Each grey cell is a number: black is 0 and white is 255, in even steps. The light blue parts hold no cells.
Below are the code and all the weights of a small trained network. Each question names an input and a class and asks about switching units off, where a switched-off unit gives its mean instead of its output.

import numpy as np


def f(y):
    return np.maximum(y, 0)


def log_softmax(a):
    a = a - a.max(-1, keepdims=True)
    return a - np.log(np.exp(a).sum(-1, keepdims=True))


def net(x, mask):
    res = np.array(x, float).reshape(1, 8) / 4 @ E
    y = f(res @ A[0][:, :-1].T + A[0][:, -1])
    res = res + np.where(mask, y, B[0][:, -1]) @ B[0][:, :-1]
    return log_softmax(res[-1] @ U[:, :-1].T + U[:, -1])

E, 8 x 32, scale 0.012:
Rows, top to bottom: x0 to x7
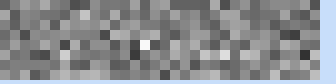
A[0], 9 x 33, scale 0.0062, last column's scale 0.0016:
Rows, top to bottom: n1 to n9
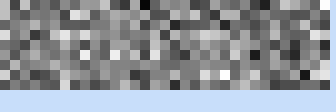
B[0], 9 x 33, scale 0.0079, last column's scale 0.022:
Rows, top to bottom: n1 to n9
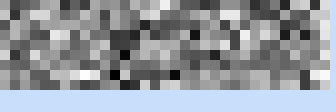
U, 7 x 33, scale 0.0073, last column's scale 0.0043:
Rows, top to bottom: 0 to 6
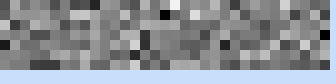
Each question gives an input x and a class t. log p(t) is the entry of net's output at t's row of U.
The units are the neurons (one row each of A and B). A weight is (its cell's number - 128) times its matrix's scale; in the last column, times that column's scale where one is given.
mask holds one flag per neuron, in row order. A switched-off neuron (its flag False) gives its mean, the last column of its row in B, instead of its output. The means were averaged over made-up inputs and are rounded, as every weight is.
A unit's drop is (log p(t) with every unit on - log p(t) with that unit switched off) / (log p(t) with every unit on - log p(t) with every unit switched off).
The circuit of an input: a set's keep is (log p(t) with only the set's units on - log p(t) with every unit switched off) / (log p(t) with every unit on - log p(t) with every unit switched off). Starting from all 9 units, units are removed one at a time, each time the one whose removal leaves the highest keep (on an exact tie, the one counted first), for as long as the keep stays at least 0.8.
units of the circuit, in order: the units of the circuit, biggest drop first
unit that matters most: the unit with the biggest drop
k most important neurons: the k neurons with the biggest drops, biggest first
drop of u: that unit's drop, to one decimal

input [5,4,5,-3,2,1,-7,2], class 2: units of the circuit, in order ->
n3; n2
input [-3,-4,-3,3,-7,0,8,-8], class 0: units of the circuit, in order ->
n8; n9
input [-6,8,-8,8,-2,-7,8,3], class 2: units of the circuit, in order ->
n6
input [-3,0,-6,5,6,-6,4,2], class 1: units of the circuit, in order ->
n6; n4
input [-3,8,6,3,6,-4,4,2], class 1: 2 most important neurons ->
n1; n6
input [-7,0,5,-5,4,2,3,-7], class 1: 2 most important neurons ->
n4; n6
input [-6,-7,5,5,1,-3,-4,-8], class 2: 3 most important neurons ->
n8; n2; n4
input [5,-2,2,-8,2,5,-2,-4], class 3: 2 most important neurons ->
n4; n6
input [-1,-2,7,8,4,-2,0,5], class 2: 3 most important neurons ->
n8; n3; n2
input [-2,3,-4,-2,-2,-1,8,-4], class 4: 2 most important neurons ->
n6; n2
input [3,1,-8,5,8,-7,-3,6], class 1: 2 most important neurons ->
n1; n6
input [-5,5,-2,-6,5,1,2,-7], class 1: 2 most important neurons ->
n6; n4
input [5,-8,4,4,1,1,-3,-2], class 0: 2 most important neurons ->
n8; n4
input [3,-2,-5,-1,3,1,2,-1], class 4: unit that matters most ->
n8
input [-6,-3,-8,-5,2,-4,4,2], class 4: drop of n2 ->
0.2
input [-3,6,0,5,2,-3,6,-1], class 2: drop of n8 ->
0.5
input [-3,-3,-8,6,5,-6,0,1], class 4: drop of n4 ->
0.1
